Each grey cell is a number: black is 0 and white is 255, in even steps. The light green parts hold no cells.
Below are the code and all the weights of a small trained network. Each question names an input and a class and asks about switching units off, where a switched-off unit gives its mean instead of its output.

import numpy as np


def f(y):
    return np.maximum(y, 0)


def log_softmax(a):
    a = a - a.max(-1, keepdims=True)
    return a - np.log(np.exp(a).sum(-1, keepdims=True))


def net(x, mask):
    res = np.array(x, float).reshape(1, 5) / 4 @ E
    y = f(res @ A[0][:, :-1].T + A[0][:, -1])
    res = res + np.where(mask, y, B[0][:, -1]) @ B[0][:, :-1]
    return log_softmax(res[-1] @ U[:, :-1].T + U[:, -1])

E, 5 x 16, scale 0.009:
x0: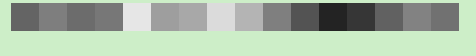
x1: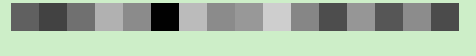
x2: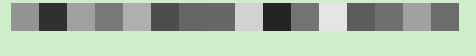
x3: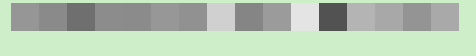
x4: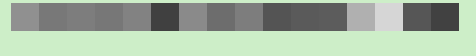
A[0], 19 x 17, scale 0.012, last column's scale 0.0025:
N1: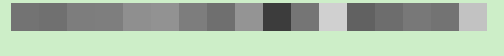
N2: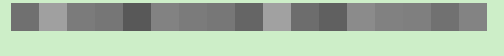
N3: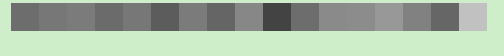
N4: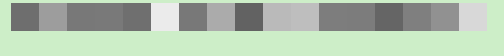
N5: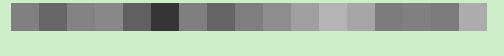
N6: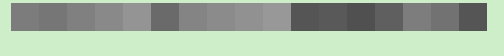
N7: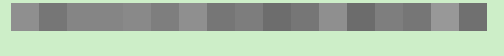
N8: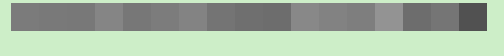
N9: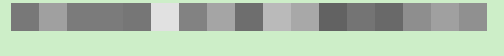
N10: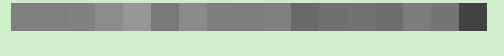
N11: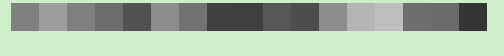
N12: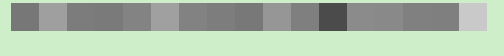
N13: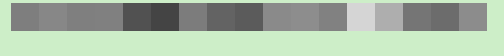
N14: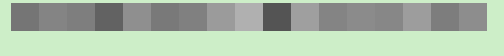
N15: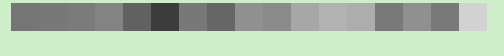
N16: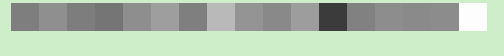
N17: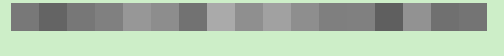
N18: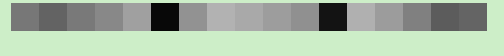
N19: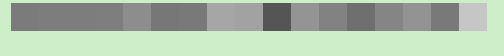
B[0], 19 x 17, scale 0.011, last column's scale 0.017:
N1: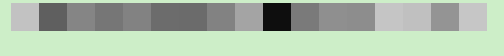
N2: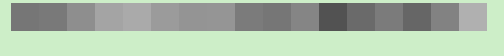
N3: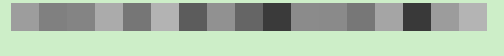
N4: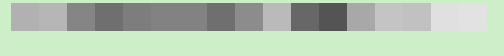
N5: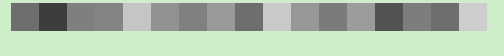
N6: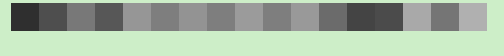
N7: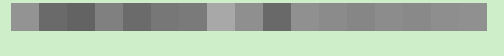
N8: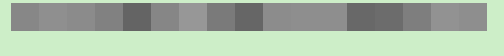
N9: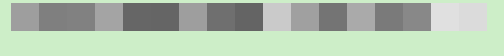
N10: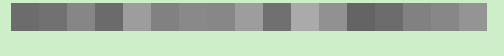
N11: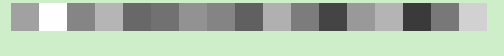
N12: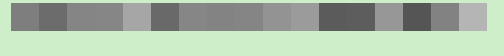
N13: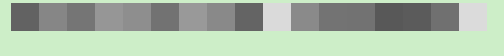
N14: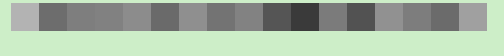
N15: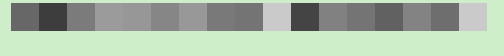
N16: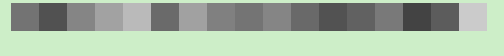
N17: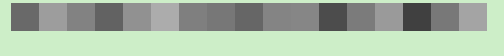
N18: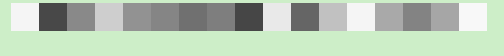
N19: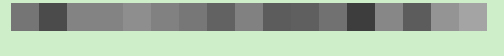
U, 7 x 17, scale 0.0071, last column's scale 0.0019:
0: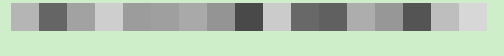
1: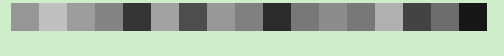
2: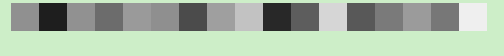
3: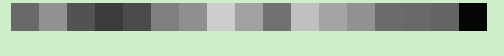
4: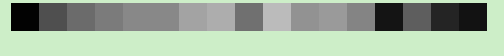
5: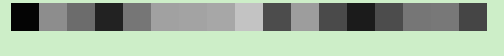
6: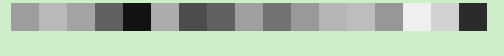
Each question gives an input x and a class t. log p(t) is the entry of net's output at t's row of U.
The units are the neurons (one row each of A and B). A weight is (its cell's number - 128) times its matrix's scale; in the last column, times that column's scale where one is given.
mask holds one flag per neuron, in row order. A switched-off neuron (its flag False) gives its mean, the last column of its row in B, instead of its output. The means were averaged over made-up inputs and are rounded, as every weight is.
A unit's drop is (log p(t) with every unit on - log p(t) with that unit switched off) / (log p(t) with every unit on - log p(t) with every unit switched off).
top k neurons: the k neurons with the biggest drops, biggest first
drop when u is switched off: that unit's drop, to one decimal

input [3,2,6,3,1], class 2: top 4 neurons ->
N11, N9, N4, N13
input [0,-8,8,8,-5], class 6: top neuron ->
N4
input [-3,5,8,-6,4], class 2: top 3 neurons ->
N1, N9, N4
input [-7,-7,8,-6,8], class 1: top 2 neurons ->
N11, N1
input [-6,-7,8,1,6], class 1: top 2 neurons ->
N11, N18
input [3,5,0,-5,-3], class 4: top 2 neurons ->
N6, N4
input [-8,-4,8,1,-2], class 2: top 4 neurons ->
N1, N18, N9, N4
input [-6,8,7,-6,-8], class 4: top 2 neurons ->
N5, N15
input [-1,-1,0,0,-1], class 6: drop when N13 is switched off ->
0.1
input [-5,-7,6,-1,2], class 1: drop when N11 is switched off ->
0.3
